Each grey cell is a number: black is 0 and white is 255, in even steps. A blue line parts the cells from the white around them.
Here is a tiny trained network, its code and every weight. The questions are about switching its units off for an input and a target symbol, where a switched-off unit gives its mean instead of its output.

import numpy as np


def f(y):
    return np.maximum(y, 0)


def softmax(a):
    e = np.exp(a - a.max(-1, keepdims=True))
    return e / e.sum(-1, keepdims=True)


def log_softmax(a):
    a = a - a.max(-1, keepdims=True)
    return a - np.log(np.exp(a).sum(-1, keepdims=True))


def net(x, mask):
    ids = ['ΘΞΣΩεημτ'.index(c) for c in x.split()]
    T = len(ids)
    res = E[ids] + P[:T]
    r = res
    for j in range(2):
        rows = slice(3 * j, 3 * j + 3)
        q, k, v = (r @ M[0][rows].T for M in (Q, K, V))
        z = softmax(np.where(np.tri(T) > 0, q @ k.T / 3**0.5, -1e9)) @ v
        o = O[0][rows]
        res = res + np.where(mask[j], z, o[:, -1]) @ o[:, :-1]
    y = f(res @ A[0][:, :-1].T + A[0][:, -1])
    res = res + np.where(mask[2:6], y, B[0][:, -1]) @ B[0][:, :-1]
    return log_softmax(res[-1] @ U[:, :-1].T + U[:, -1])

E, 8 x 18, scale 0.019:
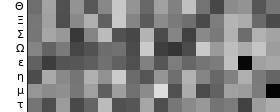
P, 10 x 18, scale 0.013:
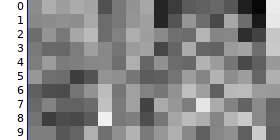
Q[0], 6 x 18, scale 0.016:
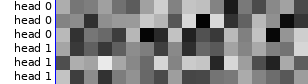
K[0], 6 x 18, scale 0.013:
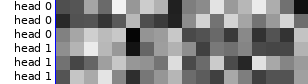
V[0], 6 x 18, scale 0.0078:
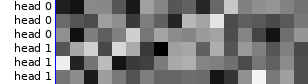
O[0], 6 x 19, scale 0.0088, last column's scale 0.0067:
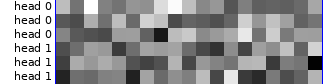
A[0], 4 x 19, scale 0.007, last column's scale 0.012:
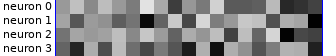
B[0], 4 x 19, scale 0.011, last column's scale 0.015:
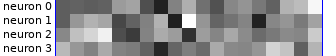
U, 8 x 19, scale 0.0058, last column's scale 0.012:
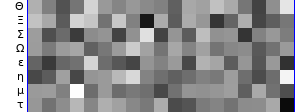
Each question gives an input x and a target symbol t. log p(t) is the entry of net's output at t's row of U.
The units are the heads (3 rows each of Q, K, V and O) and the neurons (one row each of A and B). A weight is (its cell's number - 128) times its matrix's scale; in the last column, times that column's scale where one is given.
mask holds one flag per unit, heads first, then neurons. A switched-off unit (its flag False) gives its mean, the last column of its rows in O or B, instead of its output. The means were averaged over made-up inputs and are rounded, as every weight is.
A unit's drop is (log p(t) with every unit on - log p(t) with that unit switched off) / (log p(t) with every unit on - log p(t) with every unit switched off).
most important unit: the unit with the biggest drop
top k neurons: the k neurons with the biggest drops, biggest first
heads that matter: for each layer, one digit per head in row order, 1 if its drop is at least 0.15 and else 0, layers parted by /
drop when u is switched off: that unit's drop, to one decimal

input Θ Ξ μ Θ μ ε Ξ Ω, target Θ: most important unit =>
head 1
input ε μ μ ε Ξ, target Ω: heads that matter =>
10
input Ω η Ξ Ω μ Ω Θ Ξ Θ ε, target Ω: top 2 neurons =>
neuron 1; neuron 0
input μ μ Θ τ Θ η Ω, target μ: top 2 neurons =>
neuron 3; neuron 0
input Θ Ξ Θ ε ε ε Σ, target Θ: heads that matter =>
01
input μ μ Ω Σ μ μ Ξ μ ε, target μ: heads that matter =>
11
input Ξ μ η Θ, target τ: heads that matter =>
01
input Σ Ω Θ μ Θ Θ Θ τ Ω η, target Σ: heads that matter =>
10
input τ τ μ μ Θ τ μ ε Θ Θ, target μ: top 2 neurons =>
neuron 2; neuron 0
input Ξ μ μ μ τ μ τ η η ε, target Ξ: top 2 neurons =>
neuron 3; neuron 0
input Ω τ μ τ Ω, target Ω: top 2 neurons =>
neuron 1; neuron 0
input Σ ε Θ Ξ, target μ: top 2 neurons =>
neuron 2; neuron 0
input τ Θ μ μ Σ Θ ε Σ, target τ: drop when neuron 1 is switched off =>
1.5
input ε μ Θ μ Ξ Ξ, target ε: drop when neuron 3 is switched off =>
0.0
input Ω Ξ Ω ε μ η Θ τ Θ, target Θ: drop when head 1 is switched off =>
0.2
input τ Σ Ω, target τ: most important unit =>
neuron 1
